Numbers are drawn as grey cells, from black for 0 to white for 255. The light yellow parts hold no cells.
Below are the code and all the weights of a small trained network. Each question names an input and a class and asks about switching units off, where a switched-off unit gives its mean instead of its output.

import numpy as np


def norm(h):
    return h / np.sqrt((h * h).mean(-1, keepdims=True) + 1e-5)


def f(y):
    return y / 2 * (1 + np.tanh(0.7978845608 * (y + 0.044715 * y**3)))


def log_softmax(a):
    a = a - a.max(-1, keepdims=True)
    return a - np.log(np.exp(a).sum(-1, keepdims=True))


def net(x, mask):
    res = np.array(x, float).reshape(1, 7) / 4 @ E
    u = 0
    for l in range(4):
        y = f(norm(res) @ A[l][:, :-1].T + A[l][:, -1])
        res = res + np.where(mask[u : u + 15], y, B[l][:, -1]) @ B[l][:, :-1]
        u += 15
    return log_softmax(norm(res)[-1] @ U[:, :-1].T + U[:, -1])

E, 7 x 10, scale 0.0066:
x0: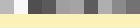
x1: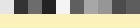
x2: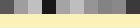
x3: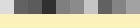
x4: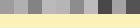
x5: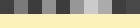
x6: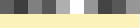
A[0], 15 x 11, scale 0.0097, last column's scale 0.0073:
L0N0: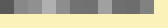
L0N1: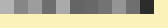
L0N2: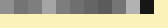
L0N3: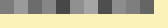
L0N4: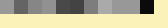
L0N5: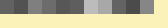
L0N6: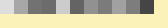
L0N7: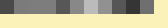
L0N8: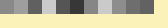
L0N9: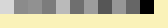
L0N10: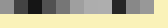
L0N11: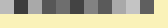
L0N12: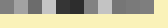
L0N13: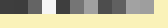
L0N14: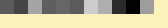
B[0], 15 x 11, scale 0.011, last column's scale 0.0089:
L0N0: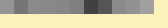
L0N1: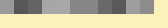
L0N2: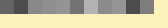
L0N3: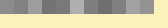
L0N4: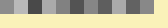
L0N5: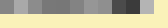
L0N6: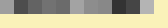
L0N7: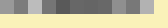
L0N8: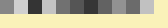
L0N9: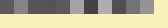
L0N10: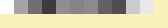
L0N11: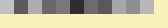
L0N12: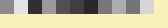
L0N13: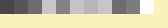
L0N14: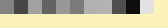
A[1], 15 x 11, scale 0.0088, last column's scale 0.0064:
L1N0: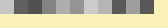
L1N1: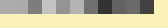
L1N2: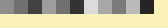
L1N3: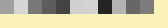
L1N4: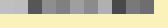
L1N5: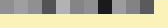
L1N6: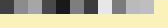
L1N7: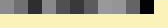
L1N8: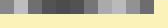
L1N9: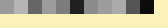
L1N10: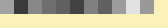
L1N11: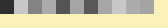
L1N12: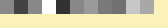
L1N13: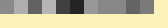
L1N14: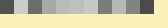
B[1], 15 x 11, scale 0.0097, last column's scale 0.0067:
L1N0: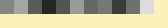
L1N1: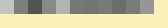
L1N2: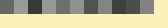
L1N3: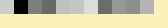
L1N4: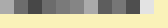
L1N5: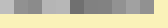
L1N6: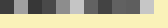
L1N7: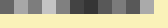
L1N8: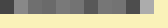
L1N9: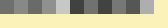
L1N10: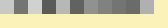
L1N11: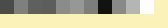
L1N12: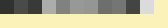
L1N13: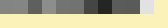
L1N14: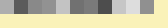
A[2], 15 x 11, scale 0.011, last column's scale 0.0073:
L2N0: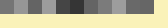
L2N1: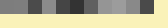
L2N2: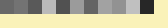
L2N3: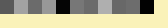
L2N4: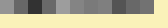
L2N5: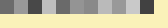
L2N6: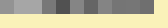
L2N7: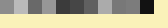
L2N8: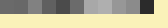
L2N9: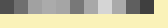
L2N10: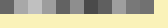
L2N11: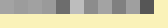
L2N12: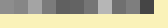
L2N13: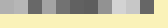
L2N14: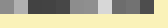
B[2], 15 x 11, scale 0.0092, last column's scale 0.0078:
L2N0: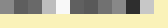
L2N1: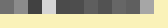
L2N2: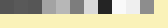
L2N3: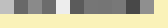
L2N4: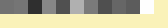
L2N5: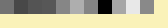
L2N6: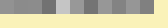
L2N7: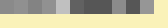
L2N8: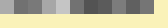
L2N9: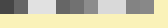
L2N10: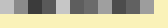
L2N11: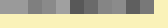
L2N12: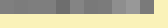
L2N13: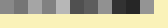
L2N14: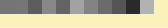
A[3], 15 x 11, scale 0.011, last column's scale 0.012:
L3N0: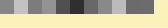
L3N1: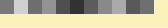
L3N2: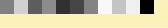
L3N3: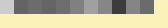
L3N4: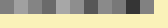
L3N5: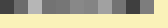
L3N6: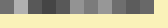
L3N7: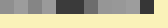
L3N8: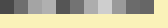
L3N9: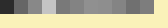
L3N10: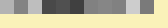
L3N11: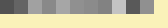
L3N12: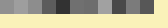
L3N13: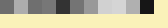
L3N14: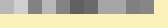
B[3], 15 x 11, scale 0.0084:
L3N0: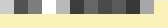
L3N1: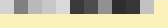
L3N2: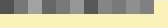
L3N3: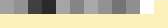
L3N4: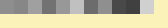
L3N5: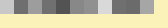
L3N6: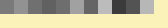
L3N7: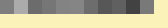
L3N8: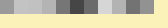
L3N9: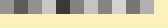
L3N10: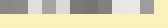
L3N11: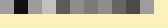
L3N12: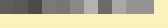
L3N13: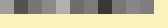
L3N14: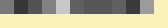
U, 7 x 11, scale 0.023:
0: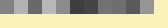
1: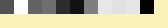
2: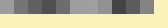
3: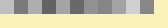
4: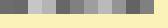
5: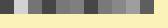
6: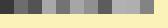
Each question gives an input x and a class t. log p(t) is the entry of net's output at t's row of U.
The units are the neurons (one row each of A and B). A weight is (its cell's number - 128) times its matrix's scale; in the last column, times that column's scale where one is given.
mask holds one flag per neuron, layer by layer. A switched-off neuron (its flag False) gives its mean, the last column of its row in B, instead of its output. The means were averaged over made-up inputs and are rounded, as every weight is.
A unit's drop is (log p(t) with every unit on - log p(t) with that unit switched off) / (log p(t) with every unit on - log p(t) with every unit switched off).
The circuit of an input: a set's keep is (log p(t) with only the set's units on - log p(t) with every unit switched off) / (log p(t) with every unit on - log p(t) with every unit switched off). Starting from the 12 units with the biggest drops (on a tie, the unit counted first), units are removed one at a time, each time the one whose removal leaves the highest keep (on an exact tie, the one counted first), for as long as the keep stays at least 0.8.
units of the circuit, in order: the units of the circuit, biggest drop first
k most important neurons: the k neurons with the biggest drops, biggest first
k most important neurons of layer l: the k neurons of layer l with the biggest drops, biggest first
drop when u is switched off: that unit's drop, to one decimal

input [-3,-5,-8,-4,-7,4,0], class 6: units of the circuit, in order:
L0N13
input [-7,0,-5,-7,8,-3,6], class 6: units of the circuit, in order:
L0N14, L0N13
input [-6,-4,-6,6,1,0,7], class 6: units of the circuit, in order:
L0N13, L0N14
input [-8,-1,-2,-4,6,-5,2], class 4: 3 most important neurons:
L0N12, L0N8, L2N9
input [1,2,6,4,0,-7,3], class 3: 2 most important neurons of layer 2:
L2N14, L2N0
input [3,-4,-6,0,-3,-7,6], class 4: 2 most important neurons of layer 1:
L1N10, L1N12
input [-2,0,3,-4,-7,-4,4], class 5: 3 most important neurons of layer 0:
L0N14, L0N13, L0N6
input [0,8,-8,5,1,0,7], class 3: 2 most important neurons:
L0N10, L0N13
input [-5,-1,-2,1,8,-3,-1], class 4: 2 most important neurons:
L0N12, L0N10
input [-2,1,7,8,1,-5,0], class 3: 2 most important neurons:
L0N11, L0N13
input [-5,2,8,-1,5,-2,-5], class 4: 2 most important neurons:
L0N10, L2N9
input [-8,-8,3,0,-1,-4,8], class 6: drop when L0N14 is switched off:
0.2
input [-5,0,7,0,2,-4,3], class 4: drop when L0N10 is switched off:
1.0
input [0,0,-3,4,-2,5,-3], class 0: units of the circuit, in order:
L0N12
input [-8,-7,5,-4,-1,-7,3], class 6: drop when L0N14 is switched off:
0.3
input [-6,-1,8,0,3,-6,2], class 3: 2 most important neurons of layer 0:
L0N13, L0N14
